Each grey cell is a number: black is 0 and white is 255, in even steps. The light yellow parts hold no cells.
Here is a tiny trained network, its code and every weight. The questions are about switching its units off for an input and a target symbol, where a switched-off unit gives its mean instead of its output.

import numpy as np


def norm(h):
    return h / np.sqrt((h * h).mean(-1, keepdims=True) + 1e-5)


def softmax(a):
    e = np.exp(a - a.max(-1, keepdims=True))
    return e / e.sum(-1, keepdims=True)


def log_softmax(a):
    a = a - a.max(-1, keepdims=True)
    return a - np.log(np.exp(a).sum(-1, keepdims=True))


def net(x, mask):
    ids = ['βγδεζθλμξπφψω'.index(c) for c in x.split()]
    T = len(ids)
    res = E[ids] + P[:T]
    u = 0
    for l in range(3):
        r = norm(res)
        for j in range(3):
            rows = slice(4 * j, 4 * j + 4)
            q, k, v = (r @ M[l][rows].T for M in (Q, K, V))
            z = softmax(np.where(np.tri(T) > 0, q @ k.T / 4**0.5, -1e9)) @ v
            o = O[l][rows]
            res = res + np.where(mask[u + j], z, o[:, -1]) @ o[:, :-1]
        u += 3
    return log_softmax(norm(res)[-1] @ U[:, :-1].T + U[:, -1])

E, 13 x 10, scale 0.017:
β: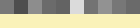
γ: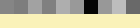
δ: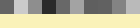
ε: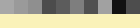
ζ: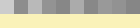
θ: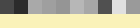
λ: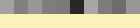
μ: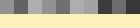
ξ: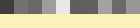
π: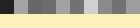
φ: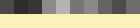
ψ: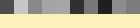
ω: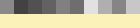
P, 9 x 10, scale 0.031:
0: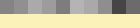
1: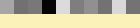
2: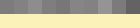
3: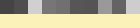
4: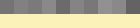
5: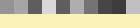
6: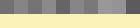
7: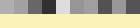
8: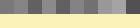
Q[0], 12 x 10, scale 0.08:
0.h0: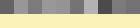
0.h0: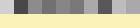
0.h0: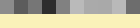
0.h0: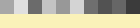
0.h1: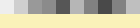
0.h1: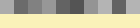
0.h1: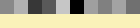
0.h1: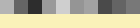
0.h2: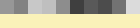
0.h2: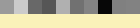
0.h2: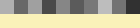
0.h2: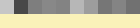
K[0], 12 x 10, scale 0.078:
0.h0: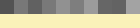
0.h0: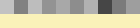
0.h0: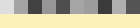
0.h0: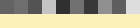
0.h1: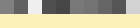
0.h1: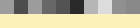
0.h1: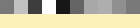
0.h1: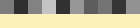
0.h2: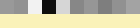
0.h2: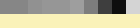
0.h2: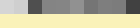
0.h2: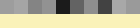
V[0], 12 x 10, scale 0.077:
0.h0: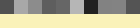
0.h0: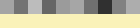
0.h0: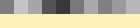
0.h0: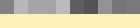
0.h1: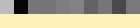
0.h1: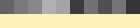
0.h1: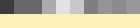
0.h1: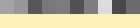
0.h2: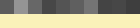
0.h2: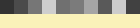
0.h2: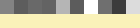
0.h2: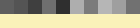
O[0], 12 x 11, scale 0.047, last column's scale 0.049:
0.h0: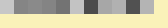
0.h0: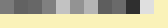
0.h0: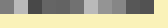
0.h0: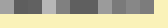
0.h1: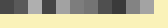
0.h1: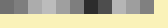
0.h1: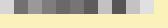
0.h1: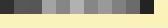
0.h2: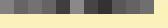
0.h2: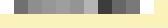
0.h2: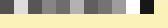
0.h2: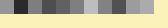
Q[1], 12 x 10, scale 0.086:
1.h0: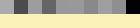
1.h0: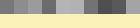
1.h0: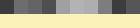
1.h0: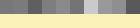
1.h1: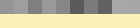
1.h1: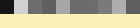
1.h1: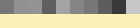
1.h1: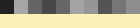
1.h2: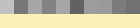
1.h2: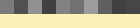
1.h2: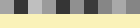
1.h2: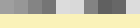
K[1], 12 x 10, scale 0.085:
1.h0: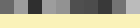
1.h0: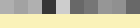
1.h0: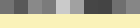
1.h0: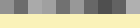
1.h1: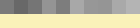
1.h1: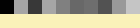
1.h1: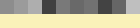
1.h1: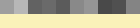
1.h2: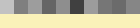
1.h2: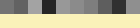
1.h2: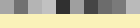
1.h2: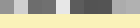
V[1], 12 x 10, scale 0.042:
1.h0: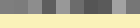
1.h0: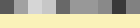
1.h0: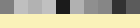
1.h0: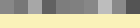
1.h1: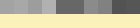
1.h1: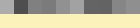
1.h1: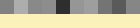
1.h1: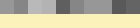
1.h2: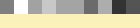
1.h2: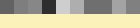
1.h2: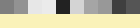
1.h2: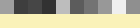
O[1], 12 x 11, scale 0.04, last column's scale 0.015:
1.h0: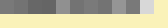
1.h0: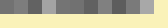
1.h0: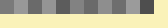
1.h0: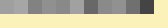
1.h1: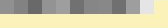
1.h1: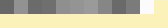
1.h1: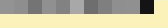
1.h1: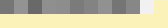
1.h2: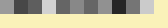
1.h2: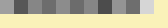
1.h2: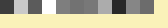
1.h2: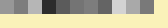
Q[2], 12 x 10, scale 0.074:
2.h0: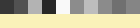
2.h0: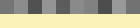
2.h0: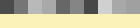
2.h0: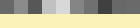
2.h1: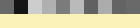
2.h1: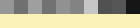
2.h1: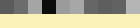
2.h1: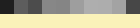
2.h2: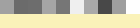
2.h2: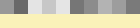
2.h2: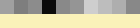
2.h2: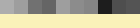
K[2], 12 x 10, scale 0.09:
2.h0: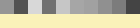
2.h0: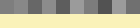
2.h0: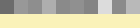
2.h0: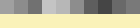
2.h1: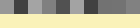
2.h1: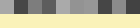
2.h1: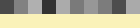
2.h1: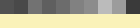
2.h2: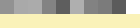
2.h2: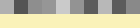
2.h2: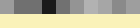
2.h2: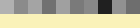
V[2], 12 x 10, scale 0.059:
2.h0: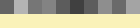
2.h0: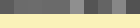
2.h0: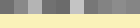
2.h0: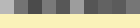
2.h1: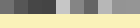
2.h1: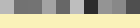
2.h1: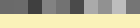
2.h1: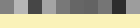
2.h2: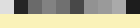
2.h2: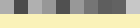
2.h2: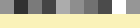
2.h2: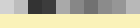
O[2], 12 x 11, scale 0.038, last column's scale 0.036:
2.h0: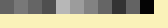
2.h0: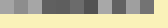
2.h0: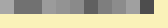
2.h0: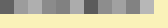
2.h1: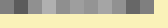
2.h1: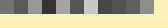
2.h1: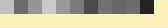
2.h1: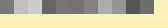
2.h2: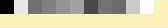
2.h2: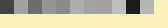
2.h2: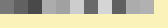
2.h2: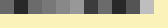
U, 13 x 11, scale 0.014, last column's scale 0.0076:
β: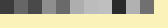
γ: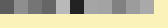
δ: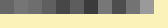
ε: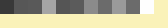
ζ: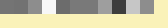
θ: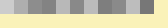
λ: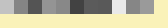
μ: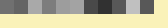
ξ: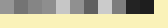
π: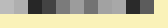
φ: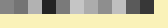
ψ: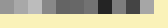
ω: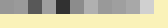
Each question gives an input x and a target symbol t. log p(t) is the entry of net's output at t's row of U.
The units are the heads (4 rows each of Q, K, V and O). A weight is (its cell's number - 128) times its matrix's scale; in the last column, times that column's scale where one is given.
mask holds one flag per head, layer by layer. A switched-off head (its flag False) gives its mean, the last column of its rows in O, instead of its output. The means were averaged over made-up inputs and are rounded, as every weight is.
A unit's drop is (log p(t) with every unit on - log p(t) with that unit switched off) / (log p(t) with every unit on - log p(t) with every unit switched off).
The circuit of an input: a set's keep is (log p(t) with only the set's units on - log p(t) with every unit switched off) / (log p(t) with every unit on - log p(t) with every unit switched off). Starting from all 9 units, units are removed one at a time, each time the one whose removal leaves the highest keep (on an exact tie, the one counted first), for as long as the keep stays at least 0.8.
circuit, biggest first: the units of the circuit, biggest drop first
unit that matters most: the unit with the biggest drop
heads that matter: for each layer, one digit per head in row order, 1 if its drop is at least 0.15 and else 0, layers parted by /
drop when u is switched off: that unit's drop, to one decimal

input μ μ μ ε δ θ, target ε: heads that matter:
011 / 000 / 000
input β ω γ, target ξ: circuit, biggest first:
0.h0, 0.h2
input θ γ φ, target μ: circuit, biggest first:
0.h1
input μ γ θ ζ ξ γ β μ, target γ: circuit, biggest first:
0.h2, 2.h2
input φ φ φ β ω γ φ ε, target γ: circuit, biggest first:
0.h2, 2.h2
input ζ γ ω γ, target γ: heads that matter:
001 / 000 / 001
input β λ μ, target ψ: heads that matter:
001 / 000 / 000
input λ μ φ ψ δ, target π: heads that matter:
100 / 000 / 000
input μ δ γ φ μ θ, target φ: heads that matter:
011 / 000 / 011
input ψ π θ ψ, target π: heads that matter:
011 / 000 / 101
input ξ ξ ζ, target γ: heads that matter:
001 / 000 / 001
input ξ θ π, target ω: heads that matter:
110 / 000 / 000
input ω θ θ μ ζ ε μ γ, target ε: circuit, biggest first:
0.h1, 0.h2
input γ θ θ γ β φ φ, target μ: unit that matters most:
0.h1
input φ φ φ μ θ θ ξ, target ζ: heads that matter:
110 / 000 / 000
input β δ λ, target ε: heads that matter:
010 / 000 / 000
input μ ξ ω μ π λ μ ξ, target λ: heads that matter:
111 / 000 / 001
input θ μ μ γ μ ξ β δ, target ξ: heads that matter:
001 / 000 / 111
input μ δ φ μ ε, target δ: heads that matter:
001 / 000 / 000
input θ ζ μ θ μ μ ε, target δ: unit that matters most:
0.h2
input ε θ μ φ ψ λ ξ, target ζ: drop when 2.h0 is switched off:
0.0
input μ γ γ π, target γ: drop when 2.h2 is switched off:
0.1
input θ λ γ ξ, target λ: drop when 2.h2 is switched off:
0.5
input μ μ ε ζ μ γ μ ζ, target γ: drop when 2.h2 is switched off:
0.4
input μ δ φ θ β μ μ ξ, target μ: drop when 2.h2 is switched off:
0.2
